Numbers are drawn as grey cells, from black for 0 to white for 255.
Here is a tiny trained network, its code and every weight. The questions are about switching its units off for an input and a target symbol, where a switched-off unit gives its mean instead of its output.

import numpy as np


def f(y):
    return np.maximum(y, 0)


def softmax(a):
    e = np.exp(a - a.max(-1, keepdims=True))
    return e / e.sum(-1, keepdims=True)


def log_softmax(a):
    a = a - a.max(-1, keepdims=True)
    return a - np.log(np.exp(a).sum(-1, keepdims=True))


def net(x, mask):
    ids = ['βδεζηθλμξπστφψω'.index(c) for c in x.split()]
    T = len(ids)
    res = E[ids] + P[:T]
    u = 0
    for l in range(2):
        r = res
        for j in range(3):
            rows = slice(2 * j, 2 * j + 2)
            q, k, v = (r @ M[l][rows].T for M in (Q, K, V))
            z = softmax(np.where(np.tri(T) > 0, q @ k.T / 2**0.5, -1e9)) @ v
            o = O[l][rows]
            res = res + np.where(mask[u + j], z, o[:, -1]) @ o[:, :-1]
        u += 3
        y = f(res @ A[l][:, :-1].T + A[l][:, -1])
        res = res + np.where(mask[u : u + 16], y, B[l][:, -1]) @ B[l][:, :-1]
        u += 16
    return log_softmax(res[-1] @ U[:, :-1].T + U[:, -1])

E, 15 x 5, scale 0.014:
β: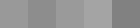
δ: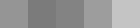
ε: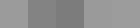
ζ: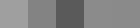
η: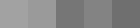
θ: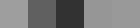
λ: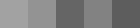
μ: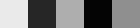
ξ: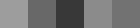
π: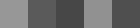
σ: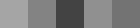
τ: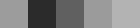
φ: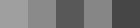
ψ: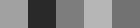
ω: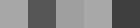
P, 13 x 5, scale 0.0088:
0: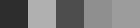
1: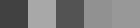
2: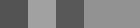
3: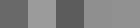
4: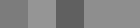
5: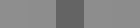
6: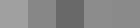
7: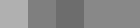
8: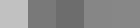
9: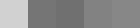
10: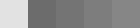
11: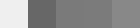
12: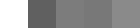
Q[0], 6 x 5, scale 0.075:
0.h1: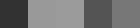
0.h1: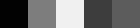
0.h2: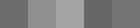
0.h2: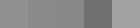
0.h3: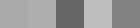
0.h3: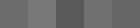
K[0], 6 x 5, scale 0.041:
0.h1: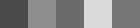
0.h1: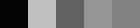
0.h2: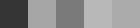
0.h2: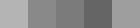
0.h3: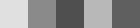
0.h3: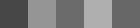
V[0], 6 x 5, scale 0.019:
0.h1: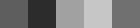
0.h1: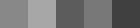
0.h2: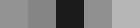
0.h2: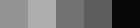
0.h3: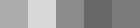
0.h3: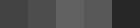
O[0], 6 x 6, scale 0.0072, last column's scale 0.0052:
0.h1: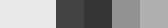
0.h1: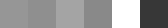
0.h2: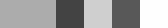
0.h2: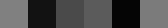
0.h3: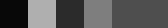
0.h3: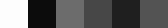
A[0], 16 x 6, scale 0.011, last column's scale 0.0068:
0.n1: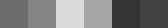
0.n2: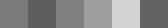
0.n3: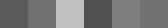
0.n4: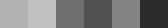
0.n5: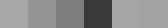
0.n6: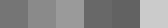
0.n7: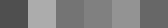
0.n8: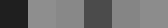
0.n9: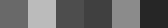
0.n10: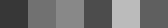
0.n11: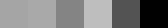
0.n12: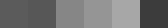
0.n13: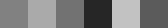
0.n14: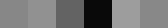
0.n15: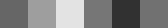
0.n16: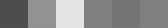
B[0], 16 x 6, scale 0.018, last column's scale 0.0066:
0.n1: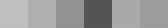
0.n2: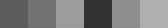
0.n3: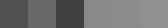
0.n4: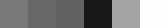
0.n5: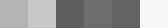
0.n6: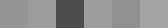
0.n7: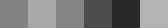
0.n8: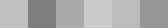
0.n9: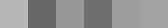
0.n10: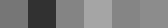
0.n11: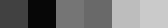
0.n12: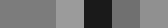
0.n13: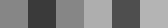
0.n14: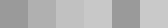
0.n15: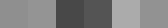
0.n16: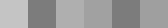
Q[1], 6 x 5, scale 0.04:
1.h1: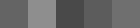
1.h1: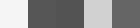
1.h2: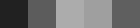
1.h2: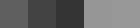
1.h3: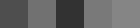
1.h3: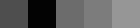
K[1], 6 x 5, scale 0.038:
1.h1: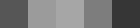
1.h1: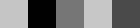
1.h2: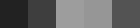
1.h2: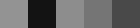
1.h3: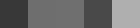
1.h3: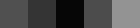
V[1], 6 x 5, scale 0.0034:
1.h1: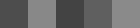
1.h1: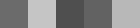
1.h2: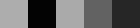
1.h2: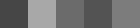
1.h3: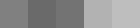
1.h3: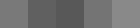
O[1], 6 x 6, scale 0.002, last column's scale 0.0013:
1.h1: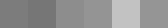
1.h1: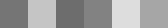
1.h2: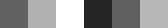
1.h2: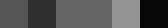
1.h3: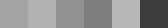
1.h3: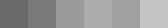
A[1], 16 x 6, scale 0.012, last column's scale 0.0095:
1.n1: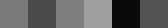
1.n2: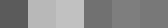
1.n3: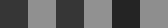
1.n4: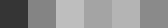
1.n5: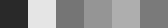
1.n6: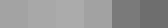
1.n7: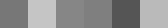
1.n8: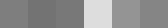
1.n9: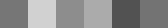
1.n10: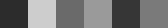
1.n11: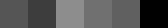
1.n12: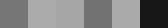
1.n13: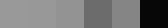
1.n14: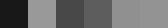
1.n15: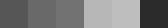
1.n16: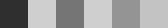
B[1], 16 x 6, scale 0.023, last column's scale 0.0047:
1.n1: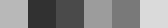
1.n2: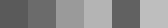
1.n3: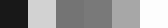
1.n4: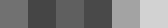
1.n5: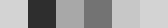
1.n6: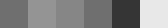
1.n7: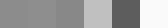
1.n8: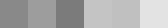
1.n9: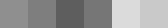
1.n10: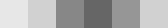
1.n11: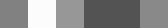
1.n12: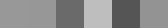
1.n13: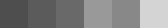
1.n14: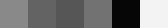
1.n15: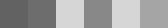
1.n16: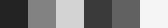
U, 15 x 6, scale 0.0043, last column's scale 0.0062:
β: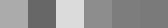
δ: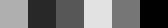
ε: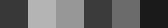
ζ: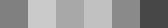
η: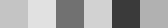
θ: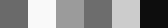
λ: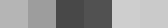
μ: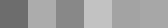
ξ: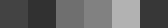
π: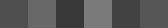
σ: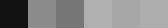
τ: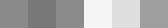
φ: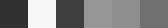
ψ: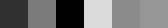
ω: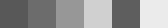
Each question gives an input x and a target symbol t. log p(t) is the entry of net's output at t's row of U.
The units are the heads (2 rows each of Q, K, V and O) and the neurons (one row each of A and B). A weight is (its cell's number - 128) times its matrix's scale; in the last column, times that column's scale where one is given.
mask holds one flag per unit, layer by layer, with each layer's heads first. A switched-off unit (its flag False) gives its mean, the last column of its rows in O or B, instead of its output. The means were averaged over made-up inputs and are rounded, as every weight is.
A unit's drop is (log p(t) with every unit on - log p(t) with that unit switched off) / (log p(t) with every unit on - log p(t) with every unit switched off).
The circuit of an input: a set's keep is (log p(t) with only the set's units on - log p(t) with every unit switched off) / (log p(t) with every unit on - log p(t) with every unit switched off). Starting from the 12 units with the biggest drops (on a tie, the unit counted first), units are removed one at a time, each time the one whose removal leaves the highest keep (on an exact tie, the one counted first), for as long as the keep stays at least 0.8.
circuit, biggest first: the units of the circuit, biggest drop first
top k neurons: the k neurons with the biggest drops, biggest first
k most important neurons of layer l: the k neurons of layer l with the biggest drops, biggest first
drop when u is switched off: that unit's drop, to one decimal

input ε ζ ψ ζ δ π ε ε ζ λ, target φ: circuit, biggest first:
(0.h3 1.n3 0.h2)
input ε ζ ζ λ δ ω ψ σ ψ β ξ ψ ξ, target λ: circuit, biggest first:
(0.h1 0.n4)
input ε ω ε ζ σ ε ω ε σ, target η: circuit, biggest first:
(0.h1 0.n5 1.n7)
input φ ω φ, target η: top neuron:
(0.n14)
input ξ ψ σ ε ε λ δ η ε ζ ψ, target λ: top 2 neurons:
(0.n4 0.n11)
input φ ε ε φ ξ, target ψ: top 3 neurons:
(1.n3 1.n1 0.n4)
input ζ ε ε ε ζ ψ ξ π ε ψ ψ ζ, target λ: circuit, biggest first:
(0.n4 0.h1)
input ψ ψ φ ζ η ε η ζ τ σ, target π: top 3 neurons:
(1.n14 0.n11 0.n4)
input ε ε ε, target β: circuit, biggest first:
(1.n5 0.h3 1.n16 0.h2)
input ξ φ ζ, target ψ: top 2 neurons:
(1.n3 1.n1)
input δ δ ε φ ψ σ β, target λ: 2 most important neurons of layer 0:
(0.n9 0.n4)
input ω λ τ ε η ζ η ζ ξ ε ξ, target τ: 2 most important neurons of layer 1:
(1.n8 1.n15)
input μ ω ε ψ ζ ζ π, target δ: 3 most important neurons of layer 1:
(1.n1 1.n3 1.n16)
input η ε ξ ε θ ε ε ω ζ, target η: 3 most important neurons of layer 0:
(0.n14 0.n5 0.n11)
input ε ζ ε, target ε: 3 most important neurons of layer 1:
(1.n16 1.n14 1.n3)
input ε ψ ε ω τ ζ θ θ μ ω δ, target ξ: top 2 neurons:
(0.n5 1.n4)
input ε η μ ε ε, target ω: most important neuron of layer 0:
(0.n7)
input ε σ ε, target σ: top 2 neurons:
(0.n4 0.n11)
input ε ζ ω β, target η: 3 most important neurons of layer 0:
(0.n5 0.n11 0.n14)
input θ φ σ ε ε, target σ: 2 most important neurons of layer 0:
(0.n4 0.n5)
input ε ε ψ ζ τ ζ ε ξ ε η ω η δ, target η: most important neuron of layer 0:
(0.n11)
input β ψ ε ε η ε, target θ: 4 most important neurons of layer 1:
(1.n10 1.n3 1.n16 1.n5)
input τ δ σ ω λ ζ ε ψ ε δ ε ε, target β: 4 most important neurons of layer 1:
(1.n5 1.n16 1.n10 1.n2)
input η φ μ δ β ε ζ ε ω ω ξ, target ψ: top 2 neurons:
(0.n14 0.n4)
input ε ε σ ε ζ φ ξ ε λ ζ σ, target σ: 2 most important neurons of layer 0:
(0.n4 0.n5)
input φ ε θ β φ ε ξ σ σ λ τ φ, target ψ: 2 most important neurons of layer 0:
(0.n6 0.n2)
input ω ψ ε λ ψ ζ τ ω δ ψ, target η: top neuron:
(0.n5)
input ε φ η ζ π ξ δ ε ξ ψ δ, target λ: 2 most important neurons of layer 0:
(0.n4 0.n11)
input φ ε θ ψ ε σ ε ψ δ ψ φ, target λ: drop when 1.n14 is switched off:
0.1
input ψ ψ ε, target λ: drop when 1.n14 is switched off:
0.0
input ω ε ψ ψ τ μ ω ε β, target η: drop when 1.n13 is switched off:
0.1
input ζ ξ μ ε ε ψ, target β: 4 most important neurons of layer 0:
(0.n4 0.n1 0.n5 0.n11)
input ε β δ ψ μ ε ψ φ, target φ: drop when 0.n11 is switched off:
0.3
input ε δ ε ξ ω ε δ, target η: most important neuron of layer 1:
(1.n6)
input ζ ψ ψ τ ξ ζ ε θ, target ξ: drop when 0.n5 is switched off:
0.2
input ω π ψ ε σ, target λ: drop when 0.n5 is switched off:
0.0
